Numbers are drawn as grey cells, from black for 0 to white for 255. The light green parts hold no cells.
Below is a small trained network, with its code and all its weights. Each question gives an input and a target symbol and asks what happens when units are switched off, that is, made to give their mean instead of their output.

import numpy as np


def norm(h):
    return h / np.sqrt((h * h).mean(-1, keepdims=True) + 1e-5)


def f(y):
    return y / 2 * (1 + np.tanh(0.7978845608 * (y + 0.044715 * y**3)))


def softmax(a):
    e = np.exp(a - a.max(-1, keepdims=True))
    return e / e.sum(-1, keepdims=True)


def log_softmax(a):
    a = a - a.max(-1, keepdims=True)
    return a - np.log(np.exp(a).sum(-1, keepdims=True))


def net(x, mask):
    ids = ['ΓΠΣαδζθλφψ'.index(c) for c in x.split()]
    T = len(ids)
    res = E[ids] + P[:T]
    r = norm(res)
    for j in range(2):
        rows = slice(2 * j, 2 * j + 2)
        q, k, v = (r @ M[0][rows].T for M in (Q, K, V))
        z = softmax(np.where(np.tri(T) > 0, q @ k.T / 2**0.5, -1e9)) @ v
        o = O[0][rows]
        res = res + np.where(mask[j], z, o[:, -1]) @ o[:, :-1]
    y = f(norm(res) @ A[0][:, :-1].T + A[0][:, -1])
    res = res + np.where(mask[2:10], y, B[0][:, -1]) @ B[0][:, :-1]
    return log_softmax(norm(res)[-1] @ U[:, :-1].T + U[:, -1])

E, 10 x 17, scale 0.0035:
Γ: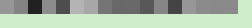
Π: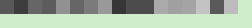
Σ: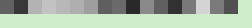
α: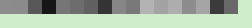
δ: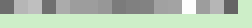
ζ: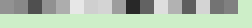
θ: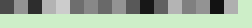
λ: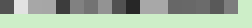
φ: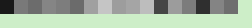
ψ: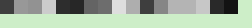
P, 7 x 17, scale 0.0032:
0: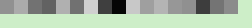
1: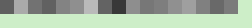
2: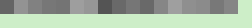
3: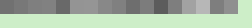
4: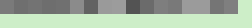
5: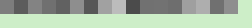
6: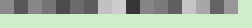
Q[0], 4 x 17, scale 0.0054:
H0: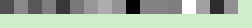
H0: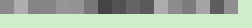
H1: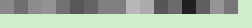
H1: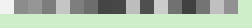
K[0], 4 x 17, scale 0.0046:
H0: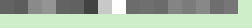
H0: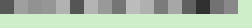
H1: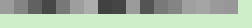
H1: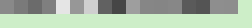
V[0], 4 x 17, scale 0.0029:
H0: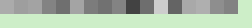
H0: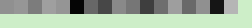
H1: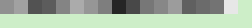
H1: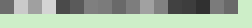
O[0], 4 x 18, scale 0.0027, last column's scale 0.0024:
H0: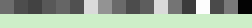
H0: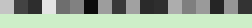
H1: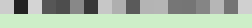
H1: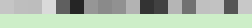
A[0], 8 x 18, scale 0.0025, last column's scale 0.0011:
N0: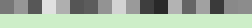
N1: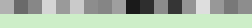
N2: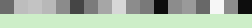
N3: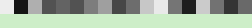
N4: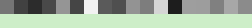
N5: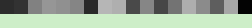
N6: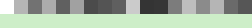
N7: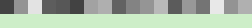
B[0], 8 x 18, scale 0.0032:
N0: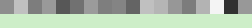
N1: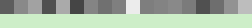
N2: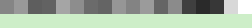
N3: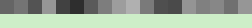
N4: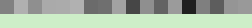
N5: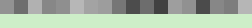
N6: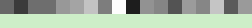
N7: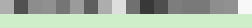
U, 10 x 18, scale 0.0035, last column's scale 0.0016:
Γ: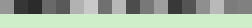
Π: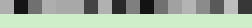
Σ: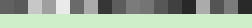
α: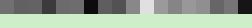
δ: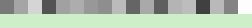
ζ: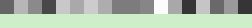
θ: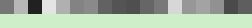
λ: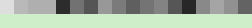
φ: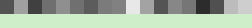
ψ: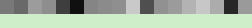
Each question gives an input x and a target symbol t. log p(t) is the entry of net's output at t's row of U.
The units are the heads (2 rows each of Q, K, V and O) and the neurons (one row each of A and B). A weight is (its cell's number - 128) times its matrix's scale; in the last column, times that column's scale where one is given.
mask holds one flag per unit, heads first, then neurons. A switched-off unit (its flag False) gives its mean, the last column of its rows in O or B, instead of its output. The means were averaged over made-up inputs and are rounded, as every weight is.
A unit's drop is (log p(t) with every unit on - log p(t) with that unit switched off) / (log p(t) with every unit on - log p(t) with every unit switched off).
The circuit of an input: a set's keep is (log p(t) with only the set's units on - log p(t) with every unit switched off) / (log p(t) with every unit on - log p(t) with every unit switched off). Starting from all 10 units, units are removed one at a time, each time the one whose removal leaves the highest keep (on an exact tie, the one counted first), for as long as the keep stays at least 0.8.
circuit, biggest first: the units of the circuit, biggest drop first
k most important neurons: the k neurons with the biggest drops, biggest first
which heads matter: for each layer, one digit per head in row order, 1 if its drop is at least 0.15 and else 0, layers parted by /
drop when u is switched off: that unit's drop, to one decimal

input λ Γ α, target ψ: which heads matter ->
01
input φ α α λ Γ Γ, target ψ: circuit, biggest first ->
H1; H0; N2; N1
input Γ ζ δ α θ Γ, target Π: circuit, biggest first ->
H0
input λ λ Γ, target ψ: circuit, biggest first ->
H1; H0; N1
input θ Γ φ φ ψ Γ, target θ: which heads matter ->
11
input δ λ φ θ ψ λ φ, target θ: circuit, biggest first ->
H0; H1; N0
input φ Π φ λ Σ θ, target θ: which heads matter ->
10
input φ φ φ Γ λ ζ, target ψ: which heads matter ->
01
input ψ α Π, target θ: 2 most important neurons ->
N0; N7
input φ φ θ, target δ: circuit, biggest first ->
H0; N0
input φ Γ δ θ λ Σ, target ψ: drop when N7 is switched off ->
0.0
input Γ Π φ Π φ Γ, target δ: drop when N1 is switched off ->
0.1
